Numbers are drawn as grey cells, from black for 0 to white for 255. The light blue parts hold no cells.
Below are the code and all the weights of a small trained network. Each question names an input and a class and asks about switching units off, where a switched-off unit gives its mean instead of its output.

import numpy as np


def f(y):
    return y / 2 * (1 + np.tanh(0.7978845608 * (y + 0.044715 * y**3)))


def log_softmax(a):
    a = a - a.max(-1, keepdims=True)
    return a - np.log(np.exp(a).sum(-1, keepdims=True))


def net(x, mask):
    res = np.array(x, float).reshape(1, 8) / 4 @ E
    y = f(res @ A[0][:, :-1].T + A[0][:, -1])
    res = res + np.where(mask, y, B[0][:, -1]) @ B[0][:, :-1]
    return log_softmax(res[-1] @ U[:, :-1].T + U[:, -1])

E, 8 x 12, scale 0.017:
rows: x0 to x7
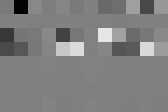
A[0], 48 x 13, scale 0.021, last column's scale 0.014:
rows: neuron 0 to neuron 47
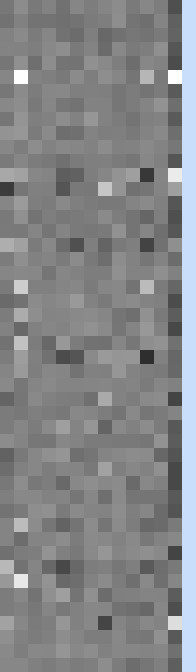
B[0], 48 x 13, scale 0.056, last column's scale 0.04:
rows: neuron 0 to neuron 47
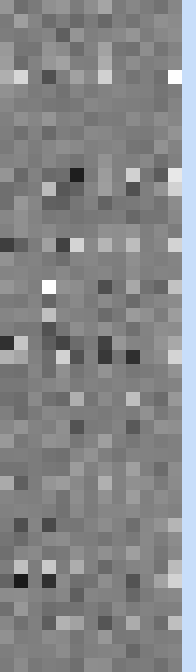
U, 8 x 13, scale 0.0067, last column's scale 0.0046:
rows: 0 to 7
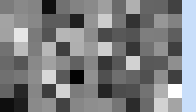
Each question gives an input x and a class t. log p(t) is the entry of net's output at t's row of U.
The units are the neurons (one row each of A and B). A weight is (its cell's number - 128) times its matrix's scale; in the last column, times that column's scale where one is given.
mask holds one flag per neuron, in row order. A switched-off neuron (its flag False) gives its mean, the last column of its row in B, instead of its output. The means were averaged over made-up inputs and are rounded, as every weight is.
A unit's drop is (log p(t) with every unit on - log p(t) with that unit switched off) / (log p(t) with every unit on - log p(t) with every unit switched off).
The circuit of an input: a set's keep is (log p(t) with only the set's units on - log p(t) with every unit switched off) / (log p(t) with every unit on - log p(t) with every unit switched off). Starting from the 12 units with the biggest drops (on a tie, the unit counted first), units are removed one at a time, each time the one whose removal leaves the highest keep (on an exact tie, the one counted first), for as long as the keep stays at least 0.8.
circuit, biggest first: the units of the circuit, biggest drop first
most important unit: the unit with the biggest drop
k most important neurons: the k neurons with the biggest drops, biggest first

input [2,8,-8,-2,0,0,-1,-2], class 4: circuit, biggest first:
[neuron 5]
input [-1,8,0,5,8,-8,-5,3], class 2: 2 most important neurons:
[neuron 17; neuron 13]
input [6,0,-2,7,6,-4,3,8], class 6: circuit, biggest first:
[neuron 5; neuron 17]
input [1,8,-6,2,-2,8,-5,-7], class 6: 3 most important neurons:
[neuron 5; neuron 12; neuron 40]
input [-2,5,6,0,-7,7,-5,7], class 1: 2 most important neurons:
[neuron 17; neuron 40]
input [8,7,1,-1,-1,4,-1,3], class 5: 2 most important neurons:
[neuron 5; neuron 41]
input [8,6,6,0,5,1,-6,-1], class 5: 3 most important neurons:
[neuron 5; neuron 41; neuron 17]
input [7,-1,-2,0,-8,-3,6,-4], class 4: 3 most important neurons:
[neuron 5; neuron 41; neuron 25]
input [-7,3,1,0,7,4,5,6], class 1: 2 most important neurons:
[neuron 41; neuron 5]
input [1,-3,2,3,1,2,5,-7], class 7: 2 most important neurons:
[neuron 5; neuron 12]
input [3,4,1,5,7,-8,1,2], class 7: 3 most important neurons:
[neuron 5; neuron 25; neuron 12]
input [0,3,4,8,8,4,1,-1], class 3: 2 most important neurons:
[neuron 41; neuron 37]
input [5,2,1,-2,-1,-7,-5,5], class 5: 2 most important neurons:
[neuron 5; neuron 44]
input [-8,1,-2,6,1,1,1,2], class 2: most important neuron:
[neuron 5]
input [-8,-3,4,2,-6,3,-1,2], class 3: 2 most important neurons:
[neuron 5; neuron 20]
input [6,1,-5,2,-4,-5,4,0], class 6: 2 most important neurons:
[neuron 5; neuron 12]
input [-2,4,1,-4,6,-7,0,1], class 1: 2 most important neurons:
[neuron 44; neuron 25]
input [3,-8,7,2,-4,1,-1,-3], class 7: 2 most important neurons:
[neuron 5; neuron 12]
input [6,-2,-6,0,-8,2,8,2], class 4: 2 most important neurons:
[neuron 5; neuron 41]
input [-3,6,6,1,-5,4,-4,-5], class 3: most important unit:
neuron 12
